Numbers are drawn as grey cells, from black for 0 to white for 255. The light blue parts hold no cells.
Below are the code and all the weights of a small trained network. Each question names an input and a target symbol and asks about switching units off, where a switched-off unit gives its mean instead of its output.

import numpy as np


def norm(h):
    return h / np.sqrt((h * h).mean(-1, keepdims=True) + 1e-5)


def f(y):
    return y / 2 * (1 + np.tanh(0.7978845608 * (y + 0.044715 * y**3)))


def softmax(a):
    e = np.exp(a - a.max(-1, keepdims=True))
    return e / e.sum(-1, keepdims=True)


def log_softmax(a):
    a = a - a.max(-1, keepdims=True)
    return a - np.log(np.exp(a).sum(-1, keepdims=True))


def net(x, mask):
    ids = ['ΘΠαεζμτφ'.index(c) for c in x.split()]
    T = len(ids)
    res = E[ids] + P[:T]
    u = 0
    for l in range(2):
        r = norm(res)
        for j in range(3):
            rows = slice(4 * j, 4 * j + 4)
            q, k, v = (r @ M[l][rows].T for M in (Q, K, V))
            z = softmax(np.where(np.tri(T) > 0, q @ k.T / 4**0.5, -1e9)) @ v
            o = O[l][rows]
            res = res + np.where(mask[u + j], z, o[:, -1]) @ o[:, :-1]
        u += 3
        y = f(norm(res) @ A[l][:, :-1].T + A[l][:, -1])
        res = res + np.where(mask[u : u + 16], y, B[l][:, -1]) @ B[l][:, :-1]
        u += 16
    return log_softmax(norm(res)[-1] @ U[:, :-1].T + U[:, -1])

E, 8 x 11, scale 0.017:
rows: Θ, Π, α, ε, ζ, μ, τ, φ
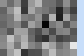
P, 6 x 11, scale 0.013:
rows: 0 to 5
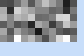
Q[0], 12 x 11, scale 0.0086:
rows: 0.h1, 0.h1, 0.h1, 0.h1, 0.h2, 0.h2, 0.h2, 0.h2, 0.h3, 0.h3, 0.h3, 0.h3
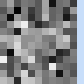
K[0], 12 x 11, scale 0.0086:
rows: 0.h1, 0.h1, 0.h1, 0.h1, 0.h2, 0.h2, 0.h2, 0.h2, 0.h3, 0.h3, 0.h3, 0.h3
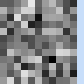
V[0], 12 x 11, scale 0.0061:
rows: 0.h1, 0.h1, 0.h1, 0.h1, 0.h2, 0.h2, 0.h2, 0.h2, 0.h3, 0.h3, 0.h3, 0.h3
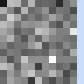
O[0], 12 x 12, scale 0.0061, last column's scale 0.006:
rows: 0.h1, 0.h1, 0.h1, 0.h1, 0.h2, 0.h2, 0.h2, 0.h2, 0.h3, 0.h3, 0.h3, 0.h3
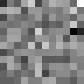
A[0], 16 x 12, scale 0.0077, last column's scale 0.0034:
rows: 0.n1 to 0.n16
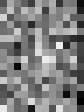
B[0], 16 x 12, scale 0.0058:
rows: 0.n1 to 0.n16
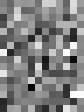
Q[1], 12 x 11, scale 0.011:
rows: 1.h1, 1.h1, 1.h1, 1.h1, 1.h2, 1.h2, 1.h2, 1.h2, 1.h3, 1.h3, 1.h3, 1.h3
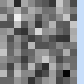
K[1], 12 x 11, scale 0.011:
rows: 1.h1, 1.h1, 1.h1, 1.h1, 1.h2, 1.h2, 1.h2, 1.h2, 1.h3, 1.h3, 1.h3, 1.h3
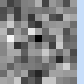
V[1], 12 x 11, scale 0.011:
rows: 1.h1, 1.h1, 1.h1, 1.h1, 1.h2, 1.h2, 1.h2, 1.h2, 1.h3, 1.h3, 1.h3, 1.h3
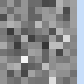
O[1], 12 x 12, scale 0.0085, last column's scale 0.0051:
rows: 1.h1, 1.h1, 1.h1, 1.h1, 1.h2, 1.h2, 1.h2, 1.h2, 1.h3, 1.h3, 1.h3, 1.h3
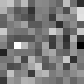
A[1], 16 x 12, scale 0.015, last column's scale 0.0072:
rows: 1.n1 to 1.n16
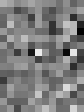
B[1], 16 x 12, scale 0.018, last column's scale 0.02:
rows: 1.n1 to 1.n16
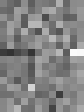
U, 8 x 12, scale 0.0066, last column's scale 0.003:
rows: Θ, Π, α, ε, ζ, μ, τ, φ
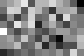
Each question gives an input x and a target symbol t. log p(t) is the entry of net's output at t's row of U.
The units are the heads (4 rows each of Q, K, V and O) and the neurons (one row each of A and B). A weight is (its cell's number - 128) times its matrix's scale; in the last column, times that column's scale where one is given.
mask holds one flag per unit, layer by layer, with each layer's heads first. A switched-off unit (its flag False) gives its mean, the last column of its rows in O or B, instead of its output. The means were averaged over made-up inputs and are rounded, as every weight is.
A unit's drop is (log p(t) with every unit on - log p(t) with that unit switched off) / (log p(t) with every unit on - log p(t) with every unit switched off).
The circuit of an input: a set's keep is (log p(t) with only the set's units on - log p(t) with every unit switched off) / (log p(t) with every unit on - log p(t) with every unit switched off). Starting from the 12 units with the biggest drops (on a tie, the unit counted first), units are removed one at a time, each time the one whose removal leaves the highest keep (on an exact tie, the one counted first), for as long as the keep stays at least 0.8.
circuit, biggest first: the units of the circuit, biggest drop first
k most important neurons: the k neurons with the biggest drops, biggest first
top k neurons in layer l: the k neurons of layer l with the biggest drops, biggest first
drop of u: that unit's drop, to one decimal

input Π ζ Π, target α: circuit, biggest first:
(1.h2, 1.n8)
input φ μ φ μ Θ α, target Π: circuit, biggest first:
(1.h1, 1.n8, 1.n13)
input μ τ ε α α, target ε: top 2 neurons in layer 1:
(1.n8, 1.n7)
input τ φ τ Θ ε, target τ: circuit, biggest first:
(1.n8)
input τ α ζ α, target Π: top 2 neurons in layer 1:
(1.n8, 1.n16)
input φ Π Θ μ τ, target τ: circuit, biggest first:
(0.n9, 1.n8)
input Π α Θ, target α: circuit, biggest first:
(1.h2, 1.n8)
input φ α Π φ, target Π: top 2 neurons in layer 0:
(0.n4, 0.n14)
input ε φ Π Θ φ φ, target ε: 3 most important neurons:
(1.n8, 0.n8, 0.n5)
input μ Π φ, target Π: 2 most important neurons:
(1.n8, 1.n4)
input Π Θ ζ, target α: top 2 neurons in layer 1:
(1.n8, 1.n14)
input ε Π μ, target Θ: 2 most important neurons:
(1.n8, 1.n6)
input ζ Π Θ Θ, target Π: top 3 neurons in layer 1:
(1.n8, 1.n16, 1.n13)
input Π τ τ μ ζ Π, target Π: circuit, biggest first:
(1.n8)
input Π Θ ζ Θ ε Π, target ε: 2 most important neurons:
(0.n8, 1.n8)
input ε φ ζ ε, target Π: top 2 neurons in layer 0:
(0.n7, 0.n14)
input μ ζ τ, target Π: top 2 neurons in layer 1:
(1.n8, 1.n4)
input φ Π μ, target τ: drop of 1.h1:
0.2
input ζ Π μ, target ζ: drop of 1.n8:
0.4
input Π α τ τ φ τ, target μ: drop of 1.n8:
0.3
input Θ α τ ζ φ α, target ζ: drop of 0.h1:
0.1
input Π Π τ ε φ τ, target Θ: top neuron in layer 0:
(0.n9)
